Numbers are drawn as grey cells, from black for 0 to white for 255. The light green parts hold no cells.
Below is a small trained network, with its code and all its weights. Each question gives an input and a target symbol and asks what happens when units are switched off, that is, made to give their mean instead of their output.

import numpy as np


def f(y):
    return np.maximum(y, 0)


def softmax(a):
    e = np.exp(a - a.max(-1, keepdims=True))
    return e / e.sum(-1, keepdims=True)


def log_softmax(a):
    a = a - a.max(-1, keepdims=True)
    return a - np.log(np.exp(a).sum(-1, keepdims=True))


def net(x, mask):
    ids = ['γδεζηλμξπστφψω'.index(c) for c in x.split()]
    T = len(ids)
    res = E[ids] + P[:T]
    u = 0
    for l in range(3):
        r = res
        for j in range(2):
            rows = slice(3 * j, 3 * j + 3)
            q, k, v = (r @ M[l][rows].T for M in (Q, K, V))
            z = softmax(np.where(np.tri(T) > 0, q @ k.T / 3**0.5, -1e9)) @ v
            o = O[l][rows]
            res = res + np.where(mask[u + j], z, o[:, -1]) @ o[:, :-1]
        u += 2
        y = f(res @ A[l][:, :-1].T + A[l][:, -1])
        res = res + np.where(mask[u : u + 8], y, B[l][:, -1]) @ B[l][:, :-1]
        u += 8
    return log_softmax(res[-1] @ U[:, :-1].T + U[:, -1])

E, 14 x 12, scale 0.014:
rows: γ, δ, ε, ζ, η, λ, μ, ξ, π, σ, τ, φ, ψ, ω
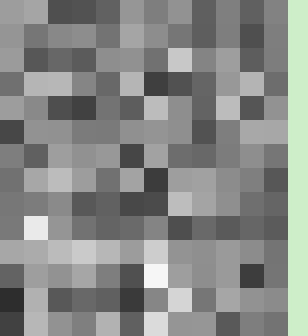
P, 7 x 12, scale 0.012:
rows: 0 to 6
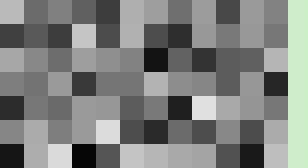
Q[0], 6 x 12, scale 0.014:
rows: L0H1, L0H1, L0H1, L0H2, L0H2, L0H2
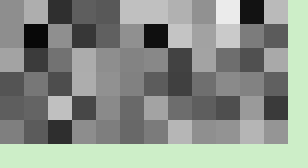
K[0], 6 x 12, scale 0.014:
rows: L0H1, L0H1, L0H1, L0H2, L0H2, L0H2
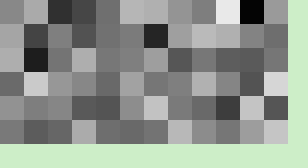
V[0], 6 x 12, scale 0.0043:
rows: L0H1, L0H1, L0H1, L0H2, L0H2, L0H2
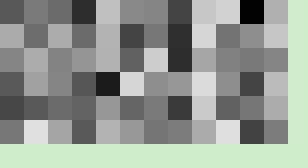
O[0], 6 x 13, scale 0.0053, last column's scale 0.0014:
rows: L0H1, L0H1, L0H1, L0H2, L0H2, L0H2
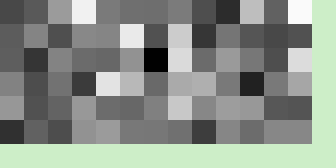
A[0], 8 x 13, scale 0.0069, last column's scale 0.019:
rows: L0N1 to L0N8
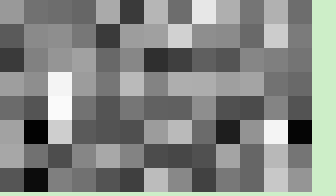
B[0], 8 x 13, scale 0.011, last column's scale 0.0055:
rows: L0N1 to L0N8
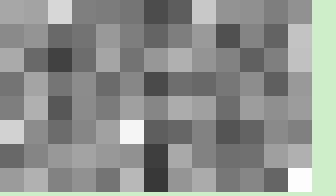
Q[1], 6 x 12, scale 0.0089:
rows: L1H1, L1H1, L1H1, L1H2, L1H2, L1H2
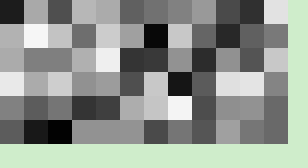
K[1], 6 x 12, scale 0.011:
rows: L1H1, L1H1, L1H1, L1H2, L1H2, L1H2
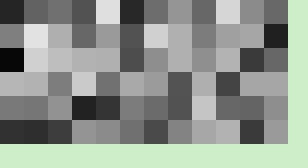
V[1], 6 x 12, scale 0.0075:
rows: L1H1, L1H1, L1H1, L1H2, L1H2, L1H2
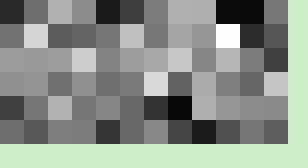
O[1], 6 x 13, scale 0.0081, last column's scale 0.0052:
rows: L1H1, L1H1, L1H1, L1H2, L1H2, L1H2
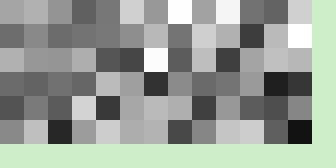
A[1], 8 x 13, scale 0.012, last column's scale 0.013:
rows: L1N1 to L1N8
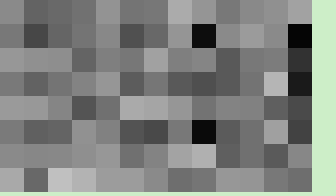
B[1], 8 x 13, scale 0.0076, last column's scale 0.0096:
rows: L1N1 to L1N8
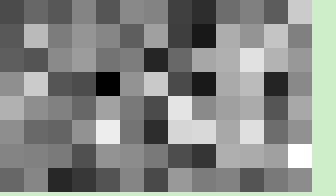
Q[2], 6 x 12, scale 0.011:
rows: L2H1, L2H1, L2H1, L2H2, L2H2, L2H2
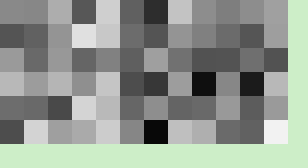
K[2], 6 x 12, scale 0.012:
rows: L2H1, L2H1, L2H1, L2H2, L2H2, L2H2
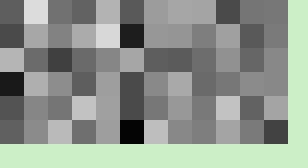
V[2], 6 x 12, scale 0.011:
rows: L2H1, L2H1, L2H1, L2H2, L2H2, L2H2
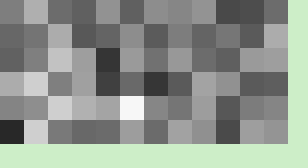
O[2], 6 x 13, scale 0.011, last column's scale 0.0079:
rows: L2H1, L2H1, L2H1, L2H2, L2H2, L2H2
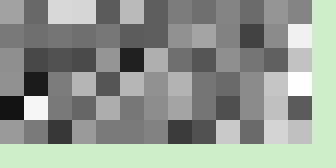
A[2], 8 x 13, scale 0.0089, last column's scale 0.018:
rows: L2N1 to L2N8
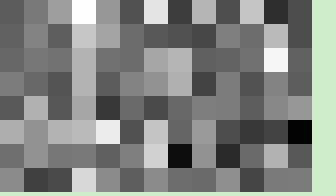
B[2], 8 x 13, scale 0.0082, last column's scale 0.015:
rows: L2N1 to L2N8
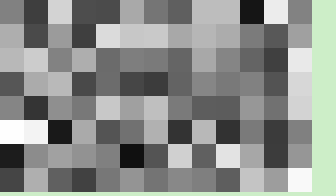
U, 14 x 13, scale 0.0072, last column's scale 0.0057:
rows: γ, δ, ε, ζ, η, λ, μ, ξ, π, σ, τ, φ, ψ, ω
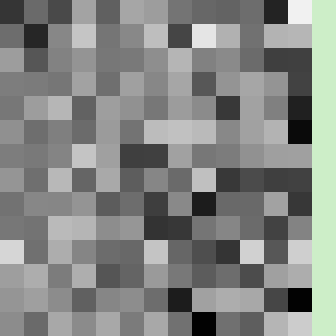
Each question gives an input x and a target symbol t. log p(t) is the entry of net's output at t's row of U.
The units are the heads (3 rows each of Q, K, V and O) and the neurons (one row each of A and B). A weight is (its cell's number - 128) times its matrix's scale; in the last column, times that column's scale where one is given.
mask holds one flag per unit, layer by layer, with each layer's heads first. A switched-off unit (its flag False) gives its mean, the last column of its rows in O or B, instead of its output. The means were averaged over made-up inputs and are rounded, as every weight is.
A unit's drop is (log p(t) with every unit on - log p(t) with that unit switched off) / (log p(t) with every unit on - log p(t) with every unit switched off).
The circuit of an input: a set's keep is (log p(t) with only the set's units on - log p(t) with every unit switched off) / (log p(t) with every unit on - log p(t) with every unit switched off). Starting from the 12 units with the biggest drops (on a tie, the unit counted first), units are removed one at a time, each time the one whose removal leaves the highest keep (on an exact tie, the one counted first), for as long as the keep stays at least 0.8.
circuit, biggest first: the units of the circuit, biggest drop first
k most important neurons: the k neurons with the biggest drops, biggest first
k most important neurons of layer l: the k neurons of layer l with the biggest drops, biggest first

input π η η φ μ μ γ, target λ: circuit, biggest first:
L1H1
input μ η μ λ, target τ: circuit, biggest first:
L1H1, L0H2
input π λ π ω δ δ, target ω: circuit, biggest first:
L2H2, L2N5
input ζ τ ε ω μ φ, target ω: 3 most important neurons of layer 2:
L2N3, L2N5, L2N4
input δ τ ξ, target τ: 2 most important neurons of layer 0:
L0N8, L0N7
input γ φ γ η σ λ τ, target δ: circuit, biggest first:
L0N8, L1H1
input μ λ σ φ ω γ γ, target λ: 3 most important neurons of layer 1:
L1N3, L1N5, L1N7
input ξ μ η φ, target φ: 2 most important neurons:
L2N3, L0N4
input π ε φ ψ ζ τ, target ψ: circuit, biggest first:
L2H2, L2N8
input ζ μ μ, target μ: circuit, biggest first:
L1N6, L1H1
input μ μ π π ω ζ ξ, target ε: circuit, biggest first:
L2H2, L1H1, L1N5
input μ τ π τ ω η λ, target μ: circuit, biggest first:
L2N7, L1H1, L0H1
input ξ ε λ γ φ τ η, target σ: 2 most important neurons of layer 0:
L0N8, L0N2
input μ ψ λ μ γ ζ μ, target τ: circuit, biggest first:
L0H2, L1H1, L2H1
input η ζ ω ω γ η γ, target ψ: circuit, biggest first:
L2H2, L1N7
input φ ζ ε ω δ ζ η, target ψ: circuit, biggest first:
L2H2, L0N8
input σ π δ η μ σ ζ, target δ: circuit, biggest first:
L0N8, L1H1, L2H2
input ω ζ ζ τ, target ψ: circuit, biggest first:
L2H2, L1H2, L1N7
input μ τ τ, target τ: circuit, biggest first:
L1H1, L2H1
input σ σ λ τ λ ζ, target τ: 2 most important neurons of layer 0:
L0N8, L0N7
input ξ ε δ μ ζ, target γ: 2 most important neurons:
L0N3, L0N8
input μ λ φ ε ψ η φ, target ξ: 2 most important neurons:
L0N8, L2N8
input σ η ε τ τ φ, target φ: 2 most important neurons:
L2N3, L0N8
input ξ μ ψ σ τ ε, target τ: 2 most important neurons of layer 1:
L1N4, L1N6
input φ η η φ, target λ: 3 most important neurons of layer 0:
L0N8, L0N1, L0N3
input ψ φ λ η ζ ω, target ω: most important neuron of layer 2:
L2N3
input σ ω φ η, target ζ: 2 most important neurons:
L0N8, L1N5
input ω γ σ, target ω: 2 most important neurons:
L2N5, L2N3
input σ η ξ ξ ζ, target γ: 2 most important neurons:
L0N8, L2N8
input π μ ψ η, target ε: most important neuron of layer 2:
L2N8
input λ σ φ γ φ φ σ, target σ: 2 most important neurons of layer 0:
L0N8, L0N2
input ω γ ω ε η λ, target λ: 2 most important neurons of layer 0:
L0N8, L0N7
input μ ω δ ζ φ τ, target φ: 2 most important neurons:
L2N3, L0N8
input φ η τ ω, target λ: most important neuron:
L1N7
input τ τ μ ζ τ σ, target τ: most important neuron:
L1N4
